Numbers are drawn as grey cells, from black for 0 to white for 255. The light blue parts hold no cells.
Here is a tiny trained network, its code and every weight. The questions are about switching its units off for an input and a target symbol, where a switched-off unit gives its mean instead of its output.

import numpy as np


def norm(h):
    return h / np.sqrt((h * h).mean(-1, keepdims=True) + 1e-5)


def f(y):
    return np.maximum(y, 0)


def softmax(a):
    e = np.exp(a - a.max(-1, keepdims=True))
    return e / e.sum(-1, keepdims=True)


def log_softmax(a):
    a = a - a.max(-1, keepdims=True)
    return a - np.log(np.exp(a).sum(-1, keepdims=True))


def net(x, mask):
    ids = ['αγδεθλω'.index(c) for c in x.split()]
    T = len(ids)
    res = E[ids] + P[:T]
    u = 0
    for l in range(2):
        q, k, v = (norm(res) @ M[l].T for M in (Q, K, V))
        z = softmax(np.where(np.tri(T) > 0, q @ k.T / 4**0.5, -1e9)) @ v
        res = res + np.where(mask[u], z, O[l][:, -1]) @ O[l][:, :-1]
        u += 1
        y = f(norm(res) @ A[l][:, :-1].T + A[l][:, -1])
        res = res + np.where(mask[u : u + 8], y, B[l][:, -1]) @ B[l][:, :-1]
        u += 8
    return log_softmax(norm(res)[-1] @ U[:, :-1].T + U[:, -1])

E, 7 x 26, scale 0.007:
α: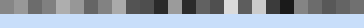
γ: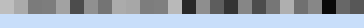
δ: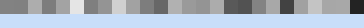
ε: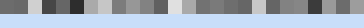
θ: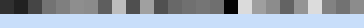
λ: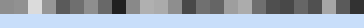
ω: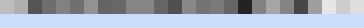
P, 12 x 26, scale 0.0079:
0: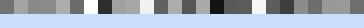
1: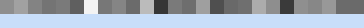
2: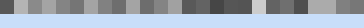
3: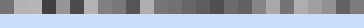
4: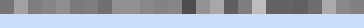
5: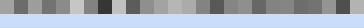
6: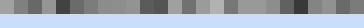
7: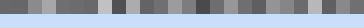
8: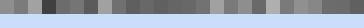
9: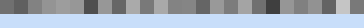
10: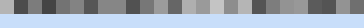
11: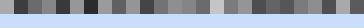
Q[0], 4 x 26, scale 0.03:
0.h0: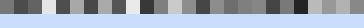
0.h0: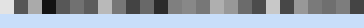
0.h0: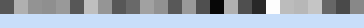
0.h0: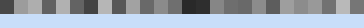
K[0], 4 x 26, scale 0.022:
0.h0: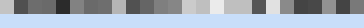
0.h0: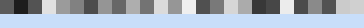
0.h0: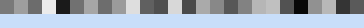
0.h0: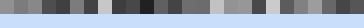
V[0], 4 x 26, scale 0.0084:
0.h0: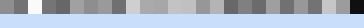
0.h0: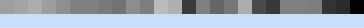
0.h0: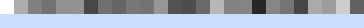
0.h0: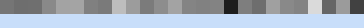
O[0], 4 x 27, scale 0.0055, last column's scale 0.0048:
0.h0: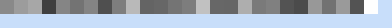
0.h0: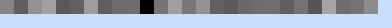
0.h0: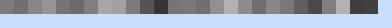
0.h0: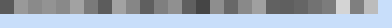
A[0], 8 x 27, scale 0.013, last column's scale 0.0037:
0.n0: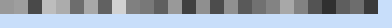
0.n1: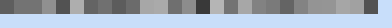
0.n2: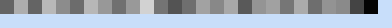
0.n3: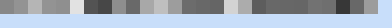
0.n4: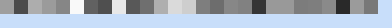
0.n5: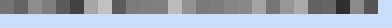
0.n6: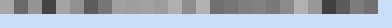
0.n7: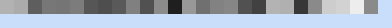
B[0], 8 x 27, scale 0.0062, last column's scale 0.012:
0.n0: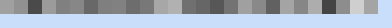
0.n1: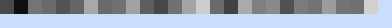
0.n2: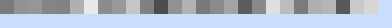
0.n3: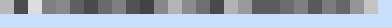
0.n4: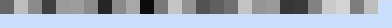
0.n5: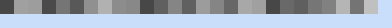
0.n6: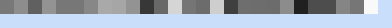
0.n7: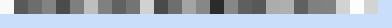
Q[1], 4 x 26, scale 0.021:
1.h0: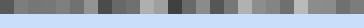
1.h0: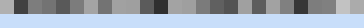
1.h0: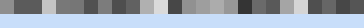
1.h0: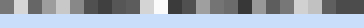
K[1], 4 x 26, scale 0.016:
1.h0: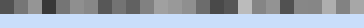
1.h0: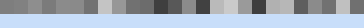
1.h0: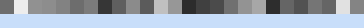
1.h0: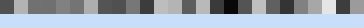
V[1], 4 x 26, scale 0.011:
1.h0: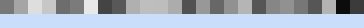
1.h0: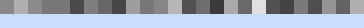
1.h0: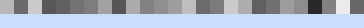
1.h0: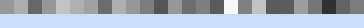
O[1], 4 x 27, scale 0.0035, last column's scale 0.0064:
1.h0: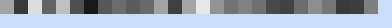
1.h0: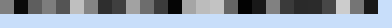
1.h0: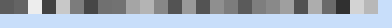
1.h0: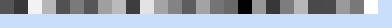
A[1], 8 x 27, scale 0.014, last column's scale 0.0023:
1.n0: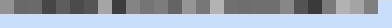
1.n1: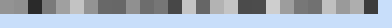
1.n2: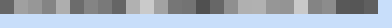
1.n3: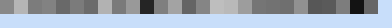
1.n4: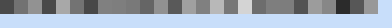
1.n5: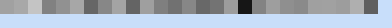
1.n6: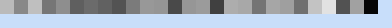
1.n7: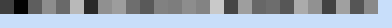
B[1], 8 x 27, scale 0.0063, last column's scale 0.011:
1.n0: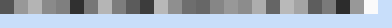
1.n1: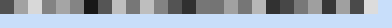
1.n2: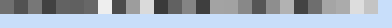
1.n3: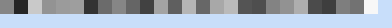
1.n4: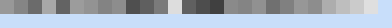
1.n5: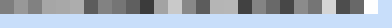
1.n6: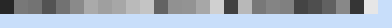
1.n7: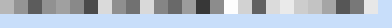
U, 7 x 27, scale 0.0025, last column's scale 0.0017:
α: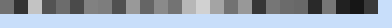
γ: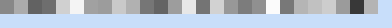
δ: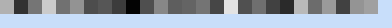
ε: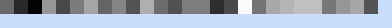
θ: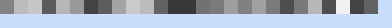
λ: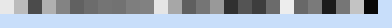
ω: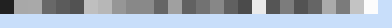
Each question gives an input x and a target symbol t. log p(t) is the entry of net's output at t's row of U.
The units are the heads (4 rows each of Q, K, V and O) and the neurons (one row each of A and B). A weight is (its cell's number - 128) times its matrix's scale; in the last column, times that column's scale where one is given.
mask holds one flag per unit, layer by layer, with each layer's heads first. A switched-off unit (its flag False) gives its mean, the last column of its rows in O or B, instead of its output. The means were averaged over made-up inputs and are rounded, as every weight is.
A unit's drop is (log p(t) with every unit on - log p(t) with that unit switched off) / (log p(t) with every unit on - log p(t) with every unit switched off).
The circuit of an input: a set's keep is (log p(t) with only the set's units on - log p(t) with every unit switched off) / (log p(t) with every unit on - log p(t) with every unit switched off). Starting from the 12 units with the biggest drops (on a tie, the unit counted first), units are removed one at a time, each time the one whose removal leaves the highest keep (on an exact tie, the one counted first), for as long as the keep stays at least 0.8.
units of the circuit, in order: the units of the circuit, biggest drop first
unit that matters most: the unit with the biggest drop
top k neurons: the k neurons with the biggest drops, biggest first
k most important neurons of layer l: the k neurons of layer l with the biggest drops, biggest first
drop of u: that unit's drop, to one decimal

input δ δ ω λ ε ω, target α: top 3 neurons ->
(1.n6; 0.n7; 0.n3)
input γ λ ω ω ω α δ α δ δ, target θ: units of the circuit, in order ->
(0.h0)
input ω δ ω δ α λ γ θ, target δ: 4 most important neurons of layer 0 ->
(0.n2; 0.n7; 0.n1; 0.n6)
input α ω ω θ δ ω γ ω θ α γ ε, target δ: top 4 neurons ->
(1.n3; 0.n2; 1.n6; 0.n6)
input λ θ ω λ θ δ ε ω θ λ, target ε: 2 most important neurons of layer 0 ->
(0.n1; 0.n2)
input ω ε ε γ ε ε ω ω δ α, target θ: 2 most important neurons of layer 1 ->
(1.n0; 1.n5)
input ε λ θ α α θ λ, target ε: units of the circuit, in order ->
(0.h0; 0.n1; 1.n7)
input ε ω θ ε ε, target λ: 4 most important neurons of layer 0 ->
(0.n6; 0.n1; 0.n2; 0.n4)
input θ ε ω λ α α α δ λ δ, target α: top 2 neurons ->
(0.n6; 1.n6)
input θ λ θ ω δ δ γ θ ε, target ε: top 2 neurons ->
(0.n1; 0.n2)
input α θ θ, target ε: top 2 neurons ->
(0.n1; 1.n5)
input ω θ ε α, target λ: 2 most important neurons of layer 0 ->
(0.n6; 0.n1)
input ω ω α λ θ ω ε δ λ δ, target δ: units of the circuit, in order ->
(0.n7; 0.n2; 1.n3; 1.n6)
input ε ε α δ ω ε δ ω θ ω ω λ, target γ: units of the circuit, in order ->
(0.h0)
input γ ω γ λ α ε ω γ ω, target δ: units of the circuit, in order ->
(0.h0; 1.n6)
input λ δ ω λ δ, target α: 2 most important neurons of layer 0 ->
(0.n6; 0.n2)
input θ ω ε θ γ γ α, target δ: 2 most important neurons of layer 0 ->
(0.n2; 0.n7)
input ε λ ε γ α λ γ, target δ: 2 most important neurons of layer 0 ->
(0.n7; 0.n2)
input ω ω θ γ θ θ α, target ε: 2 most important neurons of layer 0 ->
(0.n1; 0.n6)
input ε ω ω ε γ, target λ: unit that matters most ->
0.n6
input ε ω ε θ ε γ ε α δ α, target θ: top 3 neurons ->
(0.n6; 1.n5; 1.n0)
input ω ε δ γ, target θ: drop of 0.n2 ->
0.1
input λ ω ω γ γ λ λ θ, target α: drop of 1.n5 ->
0.1
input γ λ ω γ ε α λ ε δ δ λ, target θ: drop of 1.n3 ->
-0.4
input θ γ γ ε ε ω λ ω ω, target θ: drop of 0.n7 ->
0.2
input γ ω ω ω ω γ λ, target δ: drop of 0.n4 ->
0.1
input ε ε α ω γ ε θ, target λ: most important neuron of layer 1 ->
(1.n6)
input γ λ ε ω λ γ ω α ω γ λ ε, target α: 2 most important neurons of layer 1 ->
(1.n3; 1.n4)
